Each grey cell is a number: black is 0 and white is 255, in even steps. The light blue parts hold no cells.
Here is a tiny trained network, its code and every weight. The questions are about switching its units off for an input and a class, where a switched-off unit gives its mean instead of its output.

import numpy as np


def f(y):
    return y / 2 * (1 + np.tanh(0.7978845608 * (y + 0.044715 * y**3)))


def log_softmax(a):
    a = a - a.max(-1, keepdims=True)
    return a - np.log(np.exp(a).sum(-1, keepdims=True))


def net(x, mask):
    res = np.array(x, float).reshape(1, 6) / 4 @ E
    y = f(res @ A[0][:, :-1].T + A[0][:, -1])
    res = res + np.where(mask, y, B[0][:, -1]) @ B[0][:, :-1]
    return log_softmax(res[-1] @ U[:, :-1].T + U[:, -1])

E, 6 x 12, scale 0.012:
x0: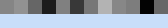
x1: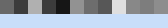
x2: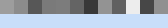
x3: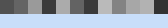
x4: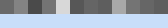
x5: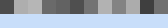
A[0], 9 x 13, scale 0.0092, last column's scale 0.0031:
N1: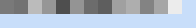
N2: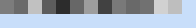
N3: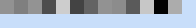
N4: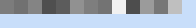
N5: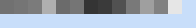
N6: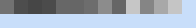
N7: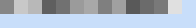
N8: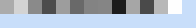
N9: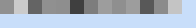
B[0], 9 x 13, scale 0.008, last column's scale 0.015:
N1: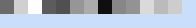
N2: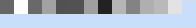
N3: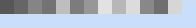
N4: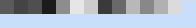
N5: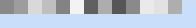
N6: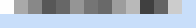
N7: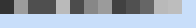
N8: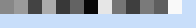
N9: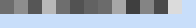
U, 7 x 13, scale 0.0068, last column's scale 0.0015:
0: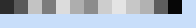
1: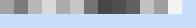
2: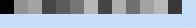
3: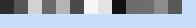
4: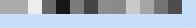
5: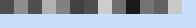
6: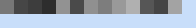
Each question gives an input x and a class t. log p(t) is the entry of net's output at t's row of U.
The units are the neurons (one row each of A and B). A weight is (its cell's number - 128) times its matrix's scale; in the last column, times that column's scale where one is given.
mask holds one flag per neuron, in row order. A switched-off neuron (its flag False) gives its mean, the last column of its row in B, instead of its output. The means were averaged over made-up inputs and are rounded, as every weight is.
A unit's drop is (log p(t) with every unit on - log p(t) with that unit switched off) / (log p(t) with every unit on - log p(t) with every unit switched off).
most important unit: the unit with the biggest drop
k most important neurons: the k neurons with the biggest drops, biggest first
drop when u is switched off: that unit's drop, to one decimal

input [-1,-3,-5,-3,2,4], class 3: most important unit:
N8
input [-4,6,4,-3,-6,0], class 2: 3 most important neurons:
(N2 N8 N1)
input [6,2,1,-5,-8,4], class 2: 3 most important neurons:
(N2 N7 N1)
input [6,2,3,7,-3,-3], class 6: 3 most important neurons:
(N1 N5 N6)
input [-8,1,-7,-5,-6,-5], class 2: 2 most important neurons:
(N2 N1)
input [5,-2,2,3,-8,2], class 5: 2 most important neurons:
(N8 N1)
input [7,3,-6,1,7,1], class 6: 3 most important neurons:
(N5 N1 N4)
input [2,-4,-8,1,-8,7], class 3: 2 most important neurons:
(N9 N7)
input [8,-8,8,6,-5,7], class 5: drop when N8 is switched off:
0.1
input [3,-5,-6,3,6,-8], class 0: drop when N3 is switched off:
0.2
